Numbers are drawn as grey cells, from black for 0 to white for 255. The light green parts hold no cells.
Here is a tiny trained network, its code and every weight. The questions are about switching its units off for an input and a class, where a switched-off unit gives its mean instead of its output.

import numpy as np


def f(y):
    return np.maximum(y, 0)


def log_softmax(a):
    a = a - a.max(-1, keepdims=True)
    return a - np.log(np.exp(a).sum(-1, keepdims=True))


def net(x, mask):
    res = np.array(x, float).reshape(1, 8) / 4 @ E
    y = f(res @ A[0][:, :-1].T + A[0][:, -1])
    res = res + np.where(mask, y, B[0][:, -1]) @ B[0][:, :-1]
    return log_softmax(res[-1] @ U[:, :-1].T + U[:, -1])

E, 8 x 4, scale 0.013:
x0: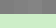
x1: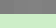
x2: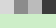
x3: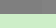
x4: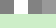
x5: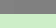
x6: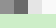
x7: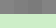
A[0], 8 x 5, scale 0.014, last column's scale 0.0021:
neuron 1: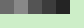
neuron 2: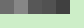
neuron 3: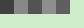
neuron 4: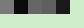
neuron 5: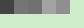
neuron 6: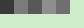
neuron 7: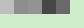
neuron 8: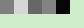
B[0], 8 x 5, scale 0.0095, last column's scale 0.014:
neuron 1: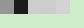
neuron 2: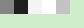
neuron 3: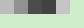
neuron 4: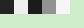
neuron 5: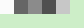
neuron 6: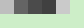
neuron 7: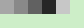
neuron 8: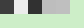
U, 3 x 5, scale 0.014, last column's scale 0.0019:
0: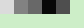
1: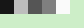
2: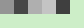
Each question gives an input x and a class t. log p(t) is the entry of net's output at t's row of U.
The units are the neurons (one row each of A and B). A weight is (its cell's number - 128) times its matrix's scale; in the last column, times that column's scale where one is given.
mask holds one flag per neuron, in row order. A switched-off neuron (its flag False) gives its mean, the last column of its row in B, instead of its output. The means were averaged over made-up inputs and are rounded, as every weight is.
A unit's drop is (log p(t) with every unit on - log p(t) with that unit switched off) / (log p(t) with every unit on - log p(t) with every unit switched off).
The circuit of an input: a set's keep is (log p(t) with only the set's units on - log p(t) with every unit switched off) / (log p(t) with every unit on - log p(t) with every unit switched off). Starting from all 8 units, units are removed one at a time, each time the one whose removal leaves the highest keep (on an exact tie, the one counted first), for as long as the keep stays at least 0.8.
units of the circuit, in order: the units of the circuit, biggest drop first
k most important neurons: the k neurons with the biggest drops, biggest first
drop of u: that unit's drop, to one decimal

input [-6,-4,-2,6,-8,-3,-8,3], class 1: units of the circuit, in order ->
neuron 4
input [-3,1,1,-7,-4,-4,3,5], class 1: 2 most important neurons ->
neuron 1; neuron 2
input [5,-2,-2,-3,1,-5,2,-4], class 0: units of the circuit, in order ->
neuron 2; neuron 4
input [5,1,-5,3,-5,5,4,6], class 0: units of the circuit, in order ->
neuron 5; neuron 2
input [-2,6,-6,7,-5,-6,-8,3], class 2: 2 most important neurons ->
neuron 2; neuron 1
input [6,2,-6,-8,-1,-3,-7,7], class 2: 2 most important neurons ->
neuron 2; neuron 1
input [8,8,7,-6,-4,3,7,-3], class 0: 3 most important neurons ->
neuron 2; neuron 1; neuron 7
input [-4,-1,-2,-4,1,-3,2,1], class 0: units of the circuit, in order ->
neuron 2; neuron 4
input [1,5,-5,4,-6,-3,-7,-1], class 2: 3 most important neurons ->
neuron 2; neuron 1; neuron 8
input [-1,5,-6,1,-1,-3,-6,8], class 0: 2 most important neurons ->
neuron 3; neuron 6
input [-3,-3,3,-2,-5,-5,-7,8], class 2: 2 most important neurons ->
neuron 1; neuron 2
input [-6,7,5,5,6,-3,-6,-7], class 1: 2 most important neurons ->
neuron 8; neuron 5
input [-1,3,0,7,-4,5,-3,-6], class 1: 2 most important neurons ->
neuron 4; neuron 5
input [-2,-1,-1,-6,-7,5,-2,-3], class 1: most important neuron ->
neuron 4
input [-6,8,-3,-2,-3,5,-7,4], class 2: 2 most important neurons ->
neuron 2; neuron 1
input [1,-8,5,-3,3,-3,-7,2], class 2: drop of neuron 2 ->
0.4
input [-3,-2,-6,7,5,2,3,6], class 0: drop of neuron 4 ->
0.3
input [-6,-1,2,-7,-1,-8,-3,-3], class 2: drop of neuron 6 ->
0.2
